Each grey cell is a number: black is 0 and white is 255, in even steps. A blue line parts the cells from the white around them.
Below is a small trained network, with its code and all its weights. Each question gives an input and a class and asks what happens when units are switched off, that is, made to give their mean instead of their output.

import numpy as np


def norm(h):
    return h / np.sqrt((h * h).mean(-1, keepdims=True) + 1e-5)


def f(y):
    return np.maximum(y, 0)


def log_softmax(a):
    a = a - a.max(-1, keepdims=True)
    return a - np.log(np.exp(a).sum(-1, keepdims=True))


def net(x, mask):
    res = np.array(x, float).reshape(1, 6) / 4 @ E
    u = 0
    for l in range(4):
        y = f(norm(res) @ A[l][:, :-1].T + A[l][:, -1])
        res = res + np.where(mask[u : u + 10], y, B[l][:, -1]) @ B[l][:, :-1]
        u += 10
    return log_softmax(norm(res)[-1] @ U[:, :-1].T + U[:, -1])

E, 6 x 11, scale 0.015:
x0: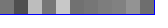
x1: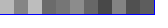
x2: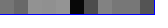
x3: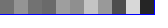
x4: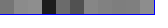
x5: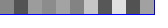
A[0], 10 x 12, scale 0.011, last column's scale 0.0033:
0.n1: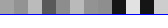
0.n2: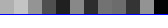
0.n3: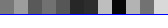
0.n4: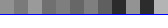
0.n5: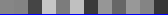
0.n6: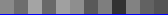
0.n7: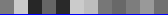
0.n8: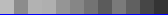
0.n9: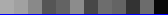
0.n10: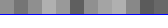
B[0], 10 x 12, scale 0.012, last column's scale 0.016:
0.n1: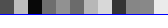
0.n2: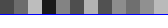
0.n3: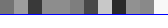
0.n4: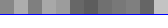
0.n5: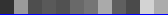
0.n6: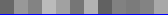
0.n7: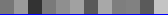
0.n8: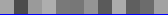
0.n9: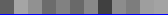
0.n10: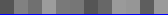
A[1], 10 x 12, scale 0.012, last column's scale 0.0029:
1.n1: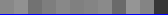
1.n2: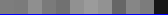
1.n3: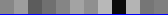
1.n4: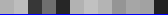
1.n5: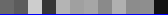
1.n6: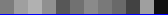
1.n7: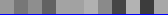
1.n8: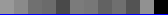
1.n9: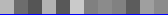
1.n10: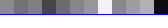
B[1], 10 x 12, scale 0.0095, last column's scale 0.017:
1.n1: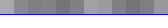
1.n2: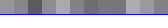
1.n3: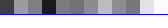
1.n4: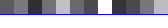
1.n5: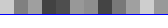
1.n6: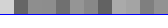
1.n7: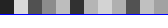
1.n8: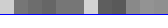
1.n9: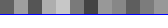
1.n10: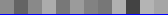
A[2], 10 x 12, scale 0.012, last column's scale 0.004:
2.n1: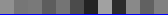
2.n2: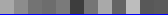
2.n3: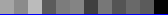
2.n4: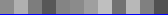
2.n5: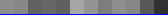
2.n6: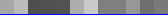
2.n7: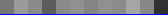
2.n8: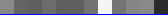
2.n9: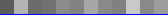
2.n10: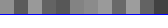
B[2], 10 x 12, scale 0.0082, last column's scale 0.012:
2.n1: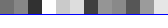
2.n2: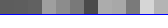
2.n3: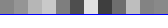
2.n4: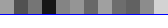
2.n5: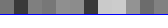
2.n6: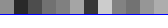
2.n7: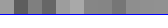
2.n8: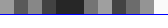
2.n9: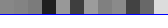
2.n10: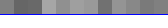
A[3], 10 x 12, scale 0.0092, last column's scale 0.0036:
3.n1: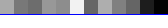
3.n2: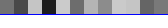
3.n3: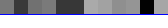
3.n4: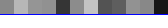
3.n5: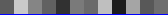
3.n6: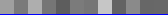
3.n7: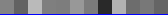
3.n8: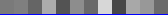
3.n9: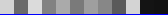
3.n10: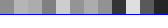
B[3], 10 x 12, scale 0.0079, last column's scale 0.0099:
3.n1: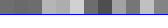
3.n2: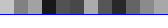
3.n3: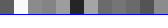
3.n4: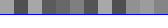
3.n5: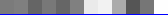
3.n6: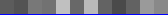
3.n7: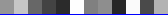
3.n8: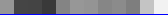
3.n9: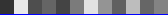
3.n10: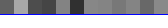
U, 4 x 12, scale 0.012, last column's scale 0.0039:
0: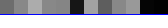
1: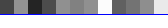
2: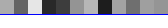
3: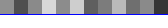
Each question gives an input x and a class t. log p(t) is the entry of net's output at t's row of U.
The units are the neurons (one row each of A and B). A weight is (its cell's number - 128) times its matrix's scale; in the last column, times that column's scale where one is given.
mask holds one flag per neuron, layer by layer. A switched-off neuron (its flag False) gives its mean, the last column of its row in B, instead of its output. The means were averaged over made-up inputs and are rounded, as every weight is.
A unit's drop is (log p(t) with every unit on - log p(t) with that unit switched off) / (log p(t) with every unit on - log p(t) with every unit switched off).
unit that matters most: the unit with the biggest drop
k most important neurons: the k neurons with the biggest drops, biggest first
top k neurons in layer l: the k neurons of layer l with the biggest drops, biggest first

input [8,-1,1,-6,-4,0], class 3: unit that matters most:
0.n2
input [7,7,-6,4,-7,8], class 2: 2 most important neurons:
[0.n3; 2.n1]
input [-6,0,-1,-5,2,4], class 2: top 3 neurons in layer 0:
[0.n1; 0.n2; 0.n3]
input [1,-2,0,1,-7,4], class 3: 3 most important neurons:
[0.n1; 0.n3; 1.n3]
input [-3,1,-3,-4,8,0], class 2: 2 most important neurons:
[0.n2; 0.n1]
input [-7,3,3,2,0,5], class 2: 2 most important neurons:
[0.n1; 0.n3]
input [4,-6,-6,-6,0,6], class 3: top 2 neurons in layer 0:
[0.n2; 0.n1]
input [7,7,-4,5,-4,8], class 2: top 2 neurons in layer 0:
[0.n3; 0.n7]
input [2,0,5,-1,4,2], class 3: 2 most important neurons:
[0.n1; 1.n3]
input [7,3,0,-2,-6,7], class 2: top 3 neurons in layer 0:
[0.n3; 0.n1; 0.n7]
